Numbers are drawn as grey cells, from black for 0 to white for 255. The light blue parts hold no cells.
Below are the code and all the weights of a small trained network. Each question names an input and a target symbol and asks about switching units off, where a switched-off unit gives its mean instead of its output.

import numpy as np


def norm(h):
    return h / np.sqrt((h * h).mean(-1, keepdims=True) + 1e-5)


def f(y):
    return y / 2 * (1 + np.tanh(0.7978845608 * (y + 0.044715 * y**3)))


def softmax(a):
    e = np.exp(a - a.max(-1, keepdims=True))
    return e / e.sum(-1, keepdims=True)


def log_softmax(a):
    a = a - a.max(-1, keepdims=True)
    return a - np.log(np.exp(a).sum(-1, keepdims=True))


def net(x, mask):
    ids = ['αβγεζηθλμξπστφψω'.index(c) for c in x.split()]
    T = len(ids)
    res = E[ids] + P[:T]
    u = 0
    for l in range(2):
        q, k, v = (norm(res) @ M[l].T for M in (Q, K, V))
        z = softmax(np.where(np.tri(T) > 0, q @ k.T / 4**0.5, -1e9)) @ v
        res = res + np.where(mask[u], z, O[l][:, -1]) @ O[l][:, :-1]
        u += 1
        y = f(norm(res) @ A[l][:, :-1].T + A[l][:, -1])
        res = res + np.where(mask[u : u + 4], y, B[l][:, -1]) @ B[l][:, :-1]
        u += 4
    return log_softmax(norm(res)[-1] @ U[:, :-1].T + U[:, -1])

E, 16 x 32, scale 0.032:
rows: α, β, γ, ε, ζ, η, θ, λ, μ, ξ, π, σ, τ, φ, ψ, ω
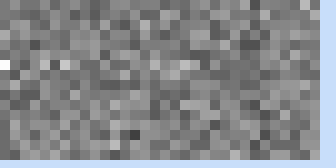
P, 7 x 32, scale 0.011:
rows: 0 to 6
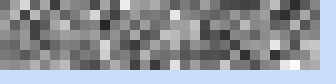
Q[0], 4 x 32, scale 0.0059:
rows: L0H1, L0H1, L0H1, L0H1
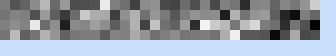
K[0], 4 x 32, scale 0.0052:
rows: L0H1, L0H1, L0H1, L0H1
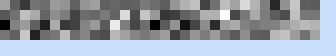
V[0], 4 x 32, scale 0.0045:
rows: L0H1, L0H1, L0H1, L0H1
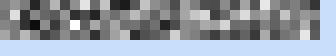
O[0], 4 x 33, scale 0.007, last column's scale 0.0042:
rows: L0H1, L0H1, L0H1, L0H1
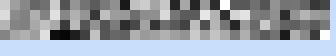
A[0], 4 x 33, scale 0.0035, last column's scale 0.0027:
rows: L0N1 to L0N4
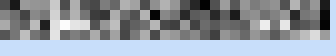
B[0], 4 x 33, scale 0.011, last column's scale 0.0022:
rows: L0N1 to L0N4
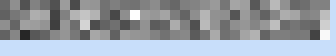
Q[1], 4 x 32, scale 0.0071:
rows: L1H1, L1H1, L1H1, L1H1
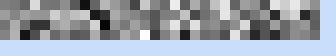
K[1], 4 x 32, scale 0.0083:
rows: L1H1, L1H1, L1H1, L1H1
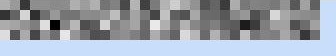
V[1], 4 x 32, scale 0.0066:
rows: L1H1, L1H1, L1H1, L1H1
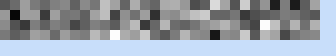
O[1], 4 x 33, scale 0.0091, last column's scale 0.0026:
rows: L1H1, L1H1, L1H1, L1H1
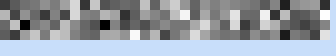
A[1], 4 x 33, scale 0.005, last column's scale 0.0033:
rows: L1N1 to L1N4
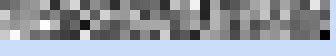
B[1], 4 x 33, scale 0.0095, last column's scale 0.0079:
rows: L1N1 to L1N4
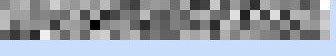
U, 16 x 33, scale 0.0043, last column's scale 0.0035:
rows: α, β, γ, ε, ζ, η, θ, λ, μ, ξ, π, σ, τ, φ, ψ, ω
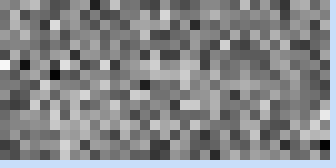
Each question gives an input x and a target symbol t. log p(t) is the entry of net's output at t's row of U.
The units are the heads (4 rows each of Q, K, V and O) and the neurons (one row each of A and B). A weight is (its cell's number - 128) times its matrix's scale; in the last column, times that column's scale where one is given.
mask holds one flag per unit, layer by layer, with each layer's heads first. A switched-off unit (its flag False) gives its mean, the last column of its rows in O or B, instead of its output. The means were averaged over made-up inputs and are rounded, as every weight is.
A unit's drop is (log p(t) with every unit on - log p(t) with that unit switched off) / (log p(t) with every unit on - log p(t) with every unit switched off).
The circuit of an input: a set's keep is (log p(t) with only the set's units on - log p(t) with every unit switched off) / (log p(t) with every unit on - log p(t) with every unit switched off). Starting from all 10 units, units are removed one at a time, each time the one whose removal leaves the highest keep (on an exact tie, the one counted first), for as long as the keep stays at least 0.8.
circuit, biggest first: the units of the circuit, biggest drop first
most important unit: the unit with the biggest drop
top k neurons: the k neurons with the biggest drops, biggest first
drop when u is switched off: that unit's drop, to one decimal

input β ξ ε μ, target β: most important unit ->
L1H1
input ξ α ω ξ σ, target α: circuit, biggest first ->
[L0H1 L1N3]
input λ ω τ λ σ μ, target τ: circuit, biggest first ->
[L0H1 L1H1]
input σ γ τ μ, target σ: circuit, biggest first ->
[L0H1 L1N1]
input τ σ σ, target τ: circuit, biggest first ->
[L0H1 L1H1]
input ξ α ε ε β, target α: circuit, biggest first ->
[L0H1 L1N3]
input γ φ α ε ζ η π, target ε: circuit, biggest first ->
[L1H1 L1N2]
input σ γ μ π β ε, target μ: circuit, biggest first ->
[L1H1 L1N4]
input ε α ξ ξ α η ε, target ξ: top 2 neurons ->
[L0N2 L0N3]
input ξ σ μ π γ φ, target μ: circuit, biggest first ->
[L1N4 L1H1]
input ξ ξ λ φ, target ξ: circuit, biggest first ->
[L0H1 L0N2]
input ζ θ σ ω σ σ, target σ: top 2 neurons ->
[L1N3 L1N2]
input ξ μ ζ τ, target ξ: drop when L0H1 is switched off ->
1.0
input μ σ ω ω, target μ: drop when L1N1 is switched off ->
0.0
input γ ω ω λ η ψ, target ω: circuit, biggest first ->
[L0H1]
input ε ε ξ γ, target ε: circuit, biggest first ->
[L1H1 L1N2]
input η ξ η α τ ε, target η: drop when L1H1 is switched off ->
0.3
